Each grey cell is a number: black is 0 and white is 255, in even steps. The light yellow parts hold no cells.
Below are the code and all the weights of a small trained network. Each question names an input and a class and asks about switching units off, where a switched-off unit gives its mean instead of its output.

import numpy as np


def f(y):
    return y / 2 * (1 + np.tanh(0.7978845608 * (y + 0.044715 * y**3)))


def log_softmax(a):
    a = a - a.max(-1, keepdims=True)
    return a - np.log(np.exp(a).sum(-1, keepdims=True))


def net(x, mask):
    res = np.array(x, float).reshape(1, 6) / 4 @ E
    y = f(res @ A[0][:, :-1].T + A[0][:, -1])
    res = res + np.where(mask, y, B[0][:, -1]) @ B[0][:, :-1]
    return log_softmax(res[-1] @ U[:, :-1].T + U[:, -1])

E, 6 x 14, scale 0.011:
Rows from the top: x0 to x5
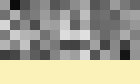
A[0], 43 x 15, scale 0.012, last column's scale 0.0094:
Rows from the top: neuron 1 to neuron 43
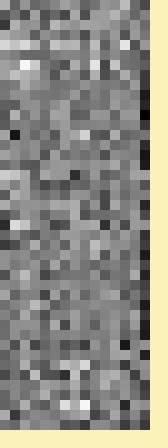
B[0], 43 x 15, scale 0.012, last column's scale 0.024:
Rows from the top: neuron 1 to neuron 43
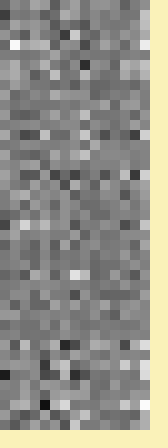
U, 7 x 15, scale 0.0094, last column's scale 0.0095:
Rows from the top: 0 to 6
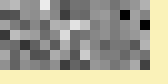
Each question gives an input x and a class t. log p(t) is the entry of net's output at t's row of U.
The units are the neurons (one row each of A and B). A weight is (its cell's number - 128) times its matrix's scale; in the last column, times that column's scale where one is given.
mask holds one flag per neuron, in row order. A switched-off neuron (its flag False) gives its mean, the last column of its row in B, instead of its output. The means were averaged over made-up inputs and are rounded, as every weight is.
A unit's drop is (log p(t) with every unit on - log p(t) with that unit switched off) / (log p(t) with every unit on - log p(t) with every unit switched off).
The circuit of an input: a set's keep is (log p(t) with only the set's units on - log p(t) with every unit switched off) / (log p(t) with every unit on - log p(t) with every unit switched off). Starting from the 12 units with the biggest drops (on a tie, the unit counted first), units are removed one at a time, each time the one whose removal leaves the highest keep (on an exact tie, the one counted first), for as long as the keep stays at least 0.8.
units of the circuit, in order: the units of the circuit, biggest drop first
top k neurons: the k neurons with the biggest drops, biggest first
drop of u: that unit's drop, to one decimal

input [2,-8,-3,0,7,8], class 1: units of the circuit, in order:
neuron 35
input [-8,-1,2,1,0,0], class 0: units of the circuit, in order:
neuron 41; neuron 38
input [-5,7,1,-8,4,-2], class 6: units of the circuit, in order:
neuron 5; neuron 35
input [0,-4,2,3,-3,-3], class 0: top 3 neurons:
neuron 41; neuron 38; neuron 37
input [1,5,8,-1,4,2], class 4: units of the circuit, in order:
neuron 18; neuron 14
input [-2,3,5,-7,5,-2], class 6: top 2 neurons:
neuron 18; neuron 5
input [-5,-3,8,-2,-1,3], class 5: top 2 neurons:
neuron 5; neuron 38
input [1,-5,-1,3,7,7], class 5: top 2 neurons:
neuron 35; neuron 5
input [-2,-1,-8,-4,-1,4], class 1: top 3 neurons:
neuron 41; neuron 37; neuron 35
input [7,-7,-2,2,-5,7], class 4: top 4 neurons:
neuron 14; neuron 42; neuron 5; neuron 23
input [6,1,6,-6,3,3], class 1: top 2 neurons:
neuron 35; neuron 41
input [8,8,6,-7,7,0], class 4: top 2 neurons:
neuron 14; neuron 18
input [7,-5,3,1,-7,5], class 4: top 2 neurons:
neuron 14; neuron 42
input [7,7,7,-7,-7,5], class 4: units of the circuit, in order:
neuron 14
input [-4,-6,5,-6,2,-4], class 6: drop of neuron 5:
0.1
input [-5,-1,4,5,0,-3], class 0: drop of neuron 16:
0.0
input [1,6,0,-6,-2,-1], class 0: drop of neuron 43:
0.1
